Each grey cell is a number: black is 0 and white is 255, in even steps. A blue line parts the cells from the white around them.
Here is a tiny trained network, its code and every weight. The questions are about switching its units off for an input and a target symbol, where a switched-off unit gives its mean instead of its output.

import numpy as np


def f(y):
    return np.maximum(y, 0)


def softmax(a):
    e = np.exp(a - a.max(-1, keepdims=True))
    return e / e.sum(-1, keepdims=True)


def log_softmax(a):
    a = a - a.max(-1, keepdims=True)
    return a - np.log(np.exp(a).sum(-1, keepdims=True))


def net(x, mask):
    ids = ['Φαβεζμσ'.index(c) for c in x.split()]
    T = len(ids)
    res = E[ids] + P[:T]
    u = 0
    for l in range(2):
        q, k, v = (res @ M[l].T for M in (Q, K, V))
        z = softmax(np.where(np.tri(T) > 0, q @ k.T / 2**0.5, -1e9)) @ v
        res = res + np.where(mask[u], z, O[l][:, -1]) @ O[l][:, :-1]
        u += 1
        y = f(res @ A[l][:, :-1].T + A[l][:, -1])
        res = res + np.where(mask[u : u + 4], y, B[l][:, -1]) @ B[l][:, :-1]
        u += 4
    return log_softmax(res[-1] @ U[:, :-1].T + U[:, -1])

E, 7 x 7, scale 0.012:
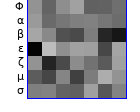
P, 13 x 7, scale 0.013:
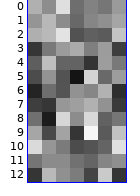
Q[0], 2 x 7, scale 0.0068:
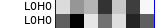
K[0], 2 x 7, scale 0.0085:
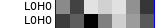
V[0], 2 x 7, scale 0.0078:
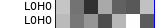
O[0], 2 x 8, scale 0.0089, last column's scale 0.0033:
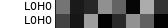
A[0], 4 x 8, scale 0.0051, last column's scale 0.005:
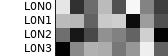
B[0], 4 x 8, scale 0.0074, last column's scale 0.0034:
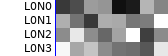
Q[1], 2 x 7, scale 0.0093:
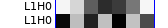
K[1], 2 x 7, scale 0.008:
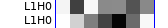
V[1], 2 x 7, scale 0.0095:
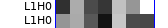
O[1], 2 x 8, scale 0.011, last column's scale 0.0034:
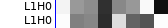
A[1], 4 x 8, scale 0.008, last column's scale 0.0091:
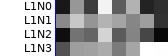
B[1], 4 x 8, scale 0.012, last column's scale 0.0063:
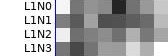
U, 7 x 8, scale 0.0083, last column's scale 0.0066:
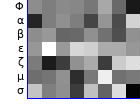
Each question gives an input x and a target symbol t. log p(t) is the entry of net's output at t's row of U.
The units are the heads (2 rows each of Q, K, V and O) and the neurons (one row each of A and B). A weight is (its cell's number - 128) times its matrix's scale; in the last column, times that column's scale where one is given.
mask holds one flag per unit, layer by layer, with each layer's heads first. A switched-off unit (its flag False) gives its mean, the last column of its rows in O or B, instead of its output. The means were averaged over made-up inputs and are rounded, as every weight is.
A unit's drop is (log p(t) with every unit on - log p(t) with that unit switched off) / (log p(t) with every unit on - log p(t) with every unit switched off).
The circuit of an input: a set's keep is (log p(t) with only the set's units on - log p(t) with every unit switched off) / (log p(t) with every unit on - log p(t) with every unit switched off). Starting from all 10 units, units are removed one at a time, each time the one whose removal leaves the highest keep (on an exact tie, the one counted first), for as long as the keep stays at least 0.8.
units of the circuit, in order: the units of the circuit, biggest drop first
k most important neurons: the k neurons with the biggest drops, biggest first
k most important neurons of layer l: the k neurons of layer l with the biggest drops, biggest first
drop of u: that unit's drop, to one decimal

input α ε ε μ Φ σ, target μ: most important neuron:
L0N1
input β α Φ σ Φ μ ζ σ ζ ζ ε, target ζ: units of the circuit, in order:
L0H0; L1N3
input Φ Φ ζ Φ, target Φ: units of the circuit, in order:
L1H0; L1N0
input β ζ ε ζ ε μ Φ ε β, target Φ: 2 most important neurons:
L0N3; L1N0
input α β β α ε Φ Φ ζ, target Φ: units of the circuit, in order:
L0N3; L1H0; L1N2; L1N0
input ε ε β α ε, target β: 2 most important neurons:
L1N1; L1N3
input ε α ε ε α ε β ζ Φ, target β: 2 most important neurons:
L0N3; L1N3
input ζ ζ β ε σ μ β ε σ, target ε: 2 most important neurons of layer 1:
L1N1; L1N0
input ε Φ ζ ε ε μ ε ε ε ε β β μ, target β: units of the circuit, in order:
L1H0; L1N3
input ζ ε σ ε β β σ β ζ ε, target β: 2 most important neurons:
L0N3; L1N3
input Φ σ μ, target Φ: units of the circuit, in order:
L1H0; L1N2
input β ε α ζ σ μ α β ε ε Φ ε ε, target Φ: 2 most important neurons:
L1N0; L1N2
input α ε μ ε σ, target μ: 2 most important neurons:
L0N3; L0N1
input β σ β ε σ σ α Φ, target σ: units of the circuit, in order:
L1H0; L0N3
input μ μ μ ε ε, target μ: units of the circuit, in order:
L1H0; L0H0
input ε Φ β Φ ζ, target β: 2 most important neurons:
L1N3; L0N1
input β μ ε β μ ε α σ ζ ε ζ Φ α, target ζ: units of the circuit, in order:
L0H0
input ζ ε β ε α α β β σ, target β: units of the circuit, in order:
L0N3; L1H0; L1N3
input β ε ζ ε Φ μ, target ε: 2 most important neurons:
L0N3; L1N1
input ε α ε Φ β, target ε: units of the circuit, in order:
L0H0
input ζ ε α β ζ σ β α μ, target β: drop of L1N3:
0.3
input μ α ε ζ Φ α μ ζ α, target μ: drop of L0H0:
1.0
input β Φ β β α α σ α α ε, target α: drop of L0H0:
0.5
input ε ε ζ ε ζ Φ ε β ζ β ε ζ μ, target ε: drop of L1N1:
0.2
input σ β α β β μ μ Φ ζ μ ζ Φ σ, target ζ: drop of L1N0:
0.0
